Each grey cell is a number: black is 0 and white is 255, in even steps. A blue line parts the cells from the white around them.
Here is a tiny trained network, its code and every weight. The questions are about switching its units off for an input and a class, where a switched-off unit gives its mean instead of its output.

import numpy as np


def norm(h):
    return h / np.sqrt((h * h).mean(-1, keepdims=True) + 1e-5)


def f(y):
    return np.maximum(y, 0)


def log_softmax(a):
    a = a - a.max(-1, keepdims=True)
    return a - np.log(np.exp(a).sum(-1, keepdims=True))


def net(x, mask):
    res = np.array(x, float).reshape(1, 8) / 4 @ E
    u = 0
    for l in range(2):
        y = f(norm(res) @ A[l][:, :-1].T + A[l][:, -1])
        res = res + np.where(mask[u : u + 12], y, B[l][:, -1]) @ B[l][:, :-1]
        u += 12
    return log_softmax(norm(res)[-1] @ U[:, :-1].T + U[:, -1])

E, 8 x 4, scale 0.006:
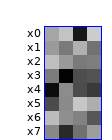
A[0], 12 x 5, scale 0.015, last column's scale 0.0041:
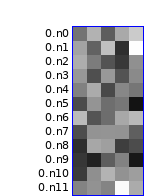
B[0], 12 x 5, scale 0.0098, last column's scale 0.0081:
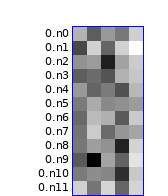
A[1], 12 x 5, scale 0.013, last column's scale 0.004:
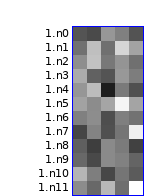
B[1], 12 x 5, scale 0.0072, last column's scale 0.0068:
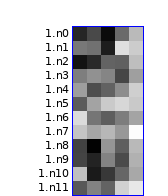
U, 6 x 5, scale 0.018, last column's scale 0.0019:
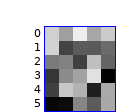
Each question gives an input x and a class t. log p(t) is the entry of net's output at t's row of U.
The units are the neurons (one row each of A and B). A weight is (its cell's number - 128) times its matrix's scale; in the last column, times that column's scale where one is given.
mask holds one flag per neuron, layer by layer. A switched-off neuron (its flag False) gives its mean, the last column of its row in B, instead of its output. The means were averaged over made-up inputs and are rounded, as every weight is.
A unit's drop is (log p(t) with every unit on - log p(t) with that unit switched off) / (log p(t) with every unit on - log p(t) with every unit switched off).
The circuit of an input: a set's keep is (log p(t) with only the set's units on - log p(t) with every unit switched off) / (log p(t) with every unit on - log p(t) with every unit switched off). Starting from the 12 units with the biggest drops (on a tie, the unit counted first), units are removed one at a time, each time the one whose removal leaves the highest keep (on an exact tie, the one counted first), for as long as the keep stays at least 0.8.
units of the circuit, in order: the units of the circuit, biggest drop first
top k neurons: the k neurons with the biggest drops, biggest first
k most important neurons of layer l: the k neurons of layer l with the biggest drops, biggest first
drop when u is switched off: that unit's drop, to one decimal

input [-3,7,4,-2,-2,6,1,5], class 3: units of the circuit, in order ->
(0.n1)
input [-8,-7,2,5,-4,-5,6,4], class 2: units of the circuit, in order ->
(0.n1 0.n2)
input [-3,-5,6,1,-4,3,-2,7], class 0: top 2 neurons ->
(0.n11 0.n6)
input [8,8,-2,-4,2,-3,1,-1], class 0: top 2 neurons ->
(0.n11 0.n0)
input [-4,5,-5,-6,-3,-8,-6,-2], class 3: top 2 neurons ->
(0.n1 1.n1)
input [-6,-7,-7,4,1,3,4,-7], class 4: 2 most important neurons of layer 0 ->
(0.n8 0.n1)
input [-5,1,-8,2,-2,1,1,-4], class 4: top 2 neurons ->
(0.n8 0.n1)
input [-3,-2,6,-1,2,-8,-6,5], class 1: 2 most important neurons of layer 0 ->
(0.n2 0.n11)
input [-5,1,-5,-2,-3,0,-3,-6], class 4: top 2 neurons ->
(0.n10 0.n8)
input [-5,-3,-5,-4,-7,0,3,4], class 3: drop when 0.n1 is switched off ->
0.2
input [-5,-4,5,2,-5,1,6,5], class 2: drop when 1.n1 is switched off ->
0.3
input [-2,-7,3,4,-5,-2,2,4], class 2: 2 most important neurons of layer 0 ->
(0.n2 0.n11)
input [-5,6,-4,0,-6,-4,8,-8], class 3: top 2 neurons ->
(0.n1 1.n5)
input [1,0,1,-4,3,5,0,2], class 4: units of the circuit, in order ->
(0.n10)
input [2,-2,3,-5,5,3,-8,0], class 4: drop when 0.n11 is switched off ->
0.0
